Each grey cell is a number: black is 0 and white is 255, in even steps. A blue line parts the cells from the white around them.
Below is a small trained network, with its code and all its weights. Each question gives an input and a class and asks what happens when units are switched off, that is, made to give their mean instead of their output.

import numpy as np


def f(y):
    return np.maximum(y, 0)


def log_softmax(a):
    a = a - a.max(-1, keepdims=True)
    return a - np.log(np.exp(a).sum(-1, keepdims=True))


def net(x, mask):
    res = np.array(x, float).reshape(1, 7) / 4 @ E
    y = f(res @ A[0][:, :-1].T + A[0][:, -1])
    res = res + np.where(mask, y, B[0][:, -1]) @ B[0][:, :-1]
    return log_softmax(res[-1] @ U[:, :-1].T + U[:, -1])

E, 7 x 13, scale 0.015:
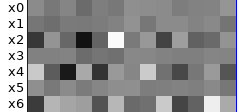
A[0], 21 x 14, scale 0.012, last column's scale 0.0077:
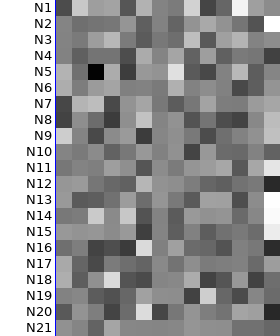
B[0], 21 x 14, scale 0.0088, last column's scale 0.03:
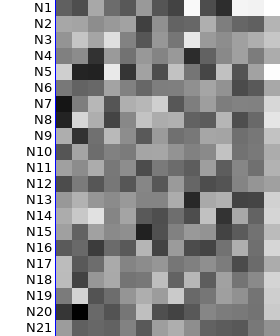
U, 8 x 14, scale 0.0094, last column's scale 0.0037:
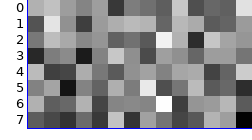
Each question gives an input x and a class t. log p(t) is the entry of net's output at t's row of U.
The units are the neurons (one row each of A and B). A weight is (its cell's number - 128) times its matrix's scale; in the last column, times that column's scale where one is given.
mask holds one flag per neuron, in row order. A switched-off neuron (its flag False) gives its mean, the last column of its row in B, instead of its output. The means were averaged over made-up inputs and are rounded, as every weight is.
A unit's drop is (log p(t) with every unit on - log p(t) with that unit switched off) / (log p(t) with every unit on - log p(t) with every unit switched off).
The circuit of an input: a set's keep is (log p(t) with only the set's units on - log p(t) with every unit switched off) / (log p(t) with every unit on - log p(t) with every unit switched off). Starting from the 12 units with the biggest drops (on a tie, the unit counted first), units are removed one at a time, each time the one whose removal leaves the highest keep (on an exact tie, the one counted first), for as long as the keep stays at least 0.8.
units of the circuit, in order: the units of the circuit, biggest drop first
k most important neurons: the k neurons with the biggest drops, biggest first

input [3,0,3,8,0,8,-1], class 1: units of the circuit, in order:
(N5; N1)
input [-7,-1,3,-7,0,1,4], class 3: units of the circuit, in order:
(N5)
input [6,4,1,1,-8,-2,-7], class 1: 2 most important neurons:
(N7; N19)
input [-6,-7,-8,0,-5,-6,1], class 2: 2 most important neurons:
(N3; N13)
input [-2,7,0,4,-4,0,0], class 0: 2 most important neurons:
(N1; N8)
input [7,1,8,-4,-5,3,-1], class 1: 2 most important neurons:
(N1; N8)
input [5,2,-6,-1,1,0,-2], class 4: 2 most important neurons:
(N18; N9)
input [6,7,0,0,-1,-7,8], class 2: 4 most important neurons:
(N5; N1; N3; N8)
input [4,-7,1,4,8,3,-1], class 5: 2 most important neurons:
(N1; N16)
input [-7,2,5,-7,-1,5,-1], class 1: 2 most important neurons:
(N5; N1)
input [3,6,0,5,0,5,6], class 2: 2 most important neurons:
(N5; N8)
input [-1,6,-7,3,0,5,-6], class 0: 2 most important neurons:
(N5; N14)
